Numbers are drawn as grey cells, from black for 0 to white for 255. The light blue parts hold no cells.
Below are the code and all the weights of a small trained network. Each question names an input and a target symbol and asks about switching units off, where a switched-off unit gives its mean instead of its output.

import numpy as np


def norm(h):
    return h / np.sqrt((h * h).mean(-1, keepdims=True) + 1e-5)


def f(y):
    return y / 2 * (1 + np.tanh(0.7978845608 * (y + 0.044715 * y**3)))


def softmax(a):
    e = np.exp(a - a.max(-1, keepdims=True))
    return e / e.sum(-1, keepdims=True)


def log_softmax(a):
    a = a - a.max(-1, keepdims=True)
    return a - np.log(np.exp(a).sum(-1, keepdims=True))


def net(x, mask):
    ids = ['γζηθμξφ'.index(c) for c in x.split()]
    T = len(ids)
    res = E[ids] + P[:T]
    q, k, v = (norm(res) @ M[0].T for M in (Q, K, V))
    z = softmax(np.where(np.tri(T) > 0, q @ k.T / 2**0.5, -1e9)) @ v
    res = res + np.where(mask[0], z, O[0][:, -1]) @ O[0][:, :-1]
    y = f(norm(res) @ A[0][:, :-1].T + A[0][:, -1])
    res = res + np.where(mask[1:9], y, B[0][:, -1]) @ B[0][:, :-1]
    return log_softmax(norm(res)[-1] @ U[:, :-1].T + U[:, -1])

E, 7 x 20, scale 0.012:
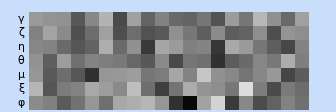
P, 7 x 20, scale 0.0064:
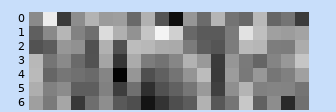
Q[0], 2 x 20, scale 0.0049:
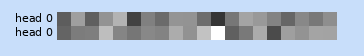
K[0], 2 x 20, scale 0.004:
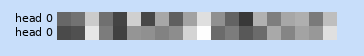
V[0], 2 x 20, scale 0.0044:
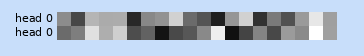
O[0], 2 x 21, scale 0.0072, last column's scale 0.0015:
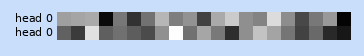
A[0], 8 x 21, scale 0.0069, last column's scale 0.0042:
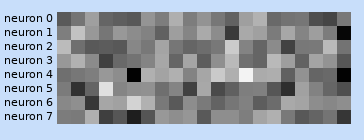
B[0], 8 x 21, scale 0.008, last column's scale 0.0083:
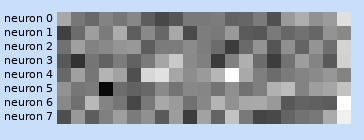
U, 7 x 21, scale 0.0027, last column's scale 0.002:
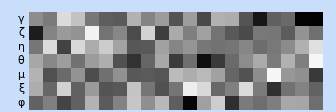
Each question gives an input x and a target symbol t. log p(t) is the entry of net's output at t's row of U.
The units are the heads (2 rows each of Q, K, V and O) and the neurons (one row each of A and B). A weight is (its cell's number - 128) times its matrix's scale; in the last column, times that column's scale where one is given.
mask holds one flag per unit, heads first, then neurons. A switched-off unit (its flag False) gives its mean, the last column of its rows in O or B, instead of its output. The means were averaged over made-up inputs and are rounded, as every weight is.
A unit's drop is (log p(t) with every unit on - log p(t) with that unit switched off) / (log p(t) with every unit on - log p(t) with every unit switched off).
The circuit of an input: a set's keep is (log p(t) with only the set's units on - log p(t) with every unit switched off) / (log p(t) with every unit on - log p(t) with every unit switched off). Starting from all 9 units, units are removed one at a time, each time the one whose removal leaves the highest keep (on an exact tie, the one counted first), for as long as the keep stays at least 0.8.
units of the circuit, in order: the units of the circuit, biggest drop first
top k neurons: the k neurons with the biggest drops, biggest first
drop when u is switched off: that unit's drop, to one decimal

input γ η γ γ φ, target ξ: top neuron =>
neuron 6
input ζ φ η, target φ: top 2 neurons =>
neuron 3; neuron 0
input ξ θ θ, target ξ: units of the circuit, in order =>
neuron 6; head 0; neuron 0
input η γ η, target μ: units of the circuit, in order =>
head 0; neuron 5; neuron 6
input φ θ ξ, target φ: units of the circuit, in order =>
head 0; neuron 3
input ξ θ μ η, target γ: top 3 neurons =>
neuron 6; neuron 7; neuron 5
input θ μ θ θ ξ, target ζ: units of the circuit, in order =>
head 0; neuron 7
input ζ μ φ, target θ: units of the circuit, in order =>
head 0; neuron 7; neuron 3; neuron 6
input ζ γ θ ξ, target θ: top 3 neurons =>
neuron 6; neuron 7; neuron 4
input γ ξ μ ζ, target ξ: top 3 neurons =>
neuron 6; neuron 5; neuron 0
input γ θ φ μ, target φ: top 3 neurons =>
neuron 3; neuron 2; neuron 0
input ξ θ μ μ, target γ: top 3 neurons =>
neuron 2; neuron 7; neuron 6
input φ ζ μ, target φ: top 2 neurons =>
neuron 3; neuron 2
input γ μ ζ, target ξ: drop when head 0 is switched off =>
0.4
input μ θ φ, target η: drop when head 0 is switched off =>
0.9
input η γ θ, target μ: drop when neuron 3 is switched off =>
0.0
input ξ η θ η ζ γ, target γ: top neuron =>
neuron 6
